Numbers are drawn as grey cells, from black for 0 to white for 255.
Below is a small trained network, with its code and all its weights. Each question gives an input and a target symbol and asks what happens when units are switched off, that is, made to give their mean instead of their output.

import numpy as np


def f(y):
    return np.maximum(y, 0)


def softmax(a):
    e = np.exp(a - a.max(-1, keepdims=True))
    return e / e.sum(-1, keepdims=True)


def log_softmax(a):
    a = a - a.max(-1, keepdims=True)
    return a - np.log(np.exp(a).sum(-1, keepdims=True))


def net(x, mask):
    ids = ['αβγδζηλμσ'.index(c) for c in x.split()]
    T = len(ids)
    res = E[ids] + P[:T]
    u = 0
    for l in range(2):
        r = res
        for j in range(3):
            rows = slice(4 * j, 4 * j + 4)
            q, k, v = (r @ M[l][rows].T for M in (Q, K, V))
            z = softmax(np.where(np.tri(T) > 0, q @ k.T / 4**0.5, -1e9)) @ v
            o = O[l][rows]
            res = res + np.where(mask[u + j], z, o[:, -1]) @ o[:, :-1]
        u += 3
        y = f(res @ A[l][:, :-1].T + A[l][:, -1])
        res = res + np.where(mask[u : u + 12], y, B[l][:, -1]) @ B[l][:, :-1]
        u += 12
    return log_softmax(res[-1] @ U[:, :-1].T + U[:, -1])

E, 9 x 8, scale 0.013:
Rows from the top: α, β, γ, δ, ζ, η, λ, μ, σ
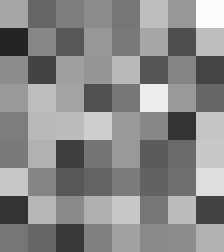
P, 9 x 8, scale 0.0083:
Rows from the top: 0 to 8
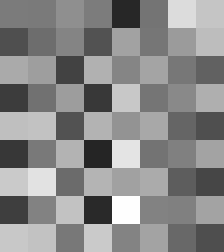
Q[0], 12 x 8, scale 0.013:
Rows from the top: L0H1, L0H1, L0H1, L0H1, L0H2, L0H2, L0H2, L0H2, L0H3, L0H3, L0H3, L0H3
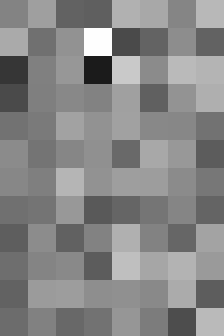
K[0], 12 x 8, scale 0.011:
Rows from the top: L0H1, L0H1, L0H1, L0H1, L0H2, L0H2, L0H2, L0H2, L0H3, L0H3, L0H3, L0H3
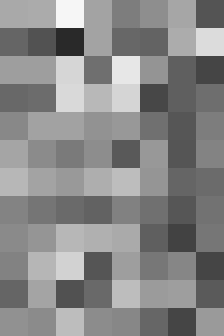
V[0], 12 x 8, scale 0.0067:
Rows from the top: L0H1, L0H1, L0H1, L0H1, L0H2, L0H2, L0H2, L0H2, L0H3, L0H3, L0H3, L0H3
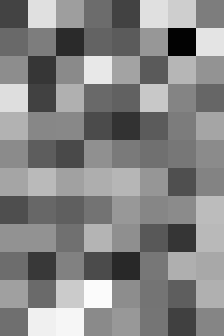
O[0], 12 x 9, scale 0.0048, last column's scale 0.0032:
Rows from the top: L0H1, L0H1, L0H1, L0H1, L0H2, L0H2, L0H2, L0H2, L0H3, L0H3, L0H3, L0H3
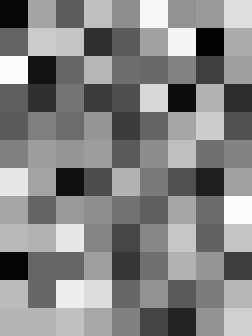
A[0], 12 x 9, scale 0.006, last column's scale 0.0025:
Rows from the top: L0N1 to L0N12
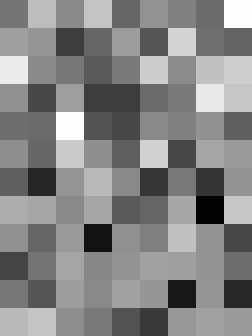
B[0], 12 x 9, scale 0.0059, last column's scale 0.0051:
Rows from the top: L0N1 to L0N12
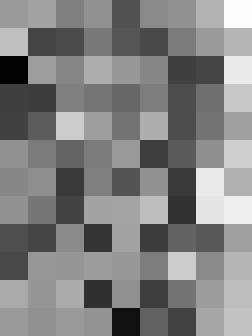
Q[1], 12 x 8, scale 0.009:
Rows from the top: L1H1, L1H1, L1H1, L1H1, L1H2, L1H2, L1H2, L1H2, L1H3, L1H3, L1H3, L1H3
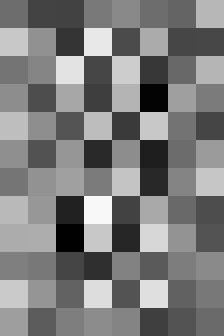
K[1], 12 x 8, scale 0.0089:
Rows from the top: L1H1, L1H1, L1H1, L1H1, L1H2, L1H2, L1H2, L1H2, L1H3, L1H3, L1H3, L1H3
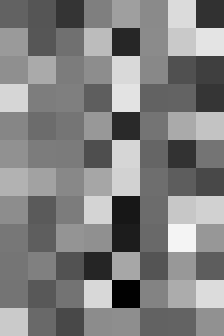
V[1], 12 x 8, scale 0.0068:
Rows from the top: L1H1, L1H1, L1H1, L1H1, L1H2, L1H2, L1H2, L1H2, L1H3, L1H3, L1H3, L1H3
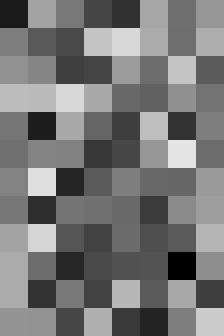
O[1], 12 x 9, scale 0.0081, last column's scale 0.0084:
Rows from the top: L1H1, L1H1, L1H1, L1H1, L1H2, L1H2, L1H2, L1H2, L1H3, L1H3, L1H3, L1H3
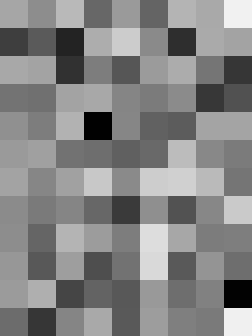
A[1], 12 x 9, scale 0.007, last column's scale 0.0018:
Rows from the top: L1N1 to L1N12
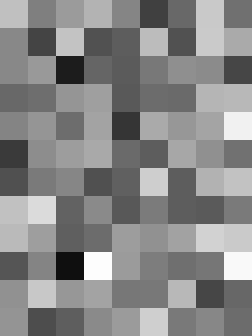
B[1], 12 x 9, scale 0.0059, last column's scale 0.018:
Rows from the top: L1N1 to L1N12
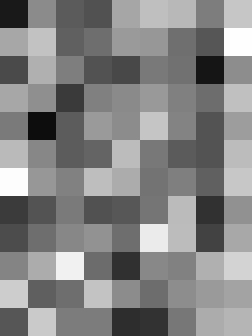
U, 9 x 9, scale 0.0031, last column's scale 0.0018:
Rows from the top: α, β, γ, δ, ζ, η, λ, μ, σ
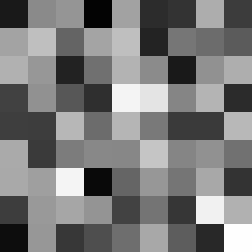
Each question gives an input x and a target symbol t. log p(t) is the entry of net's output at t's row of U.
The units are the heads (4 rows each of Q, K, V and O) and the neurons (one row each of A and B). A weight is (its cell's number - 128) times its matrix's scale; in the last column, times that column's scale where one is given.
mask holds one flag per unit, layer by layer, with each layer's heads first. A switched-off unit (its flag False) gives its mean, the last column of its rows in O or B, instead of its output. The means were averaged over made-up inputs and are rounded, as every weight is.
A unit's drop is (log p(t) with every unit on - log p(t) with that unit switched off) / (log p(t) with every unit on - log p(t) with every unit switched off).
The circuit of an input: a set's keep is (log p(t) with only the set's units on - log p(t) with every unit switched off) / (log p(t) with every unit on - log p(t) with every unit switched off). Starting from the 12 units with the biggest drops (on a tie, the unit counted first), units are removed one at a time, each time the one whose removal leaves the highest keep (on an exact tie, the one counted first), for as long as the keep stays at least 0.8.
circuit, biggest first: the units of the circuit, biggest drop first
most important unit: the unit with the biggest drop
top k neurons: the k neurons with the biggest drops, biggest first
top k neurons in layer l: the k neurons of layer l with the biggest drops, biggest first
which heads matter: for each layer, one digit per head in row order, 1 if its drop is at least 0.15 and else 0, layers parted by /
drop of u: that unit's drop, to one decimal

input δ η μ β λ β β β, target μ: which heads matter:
101 / 110
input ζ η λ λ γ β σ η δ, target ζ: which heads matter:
001 / 100
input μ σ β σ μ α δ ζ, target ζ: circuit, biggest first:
L0H3, L1H1, L1H2
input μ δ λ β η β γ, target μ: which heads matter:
100 / 110
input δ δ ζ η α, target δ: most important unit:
L0H1
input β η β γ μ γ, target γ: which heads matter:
100 / 101
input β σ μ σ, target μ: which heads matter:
100 / 110
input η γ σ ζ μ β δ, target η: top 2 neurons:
L1N5, L1N11
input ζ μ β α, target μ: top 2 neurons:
L1N10, L1N12
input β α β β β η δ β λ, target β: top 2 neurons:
L1N11, L0N10
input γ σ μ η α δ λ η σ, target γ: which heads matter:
100 / 111
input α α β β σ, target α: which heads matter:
000 / 011
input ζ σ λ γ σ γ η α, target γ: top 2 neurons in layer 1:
L1N7, L1N2
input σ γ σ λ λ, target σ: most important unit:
L0H3
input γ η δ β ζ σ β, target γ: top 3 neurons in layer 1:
L1N7, L1N2, L1N10
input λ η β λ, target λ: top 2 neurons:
L0N9, L0N12
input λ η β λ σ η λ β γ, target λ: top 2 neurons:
L0N4, L0N12
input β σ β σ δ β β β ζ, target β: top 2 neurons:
L1N11, L0N10
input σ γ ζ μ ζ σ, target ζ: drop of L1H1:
0.5
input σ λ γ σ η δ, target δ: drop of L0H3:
0.3
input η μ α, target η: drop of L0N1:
0.0
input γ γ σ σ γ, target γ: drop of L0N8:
0.1
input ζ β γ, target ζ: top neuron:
L0N12
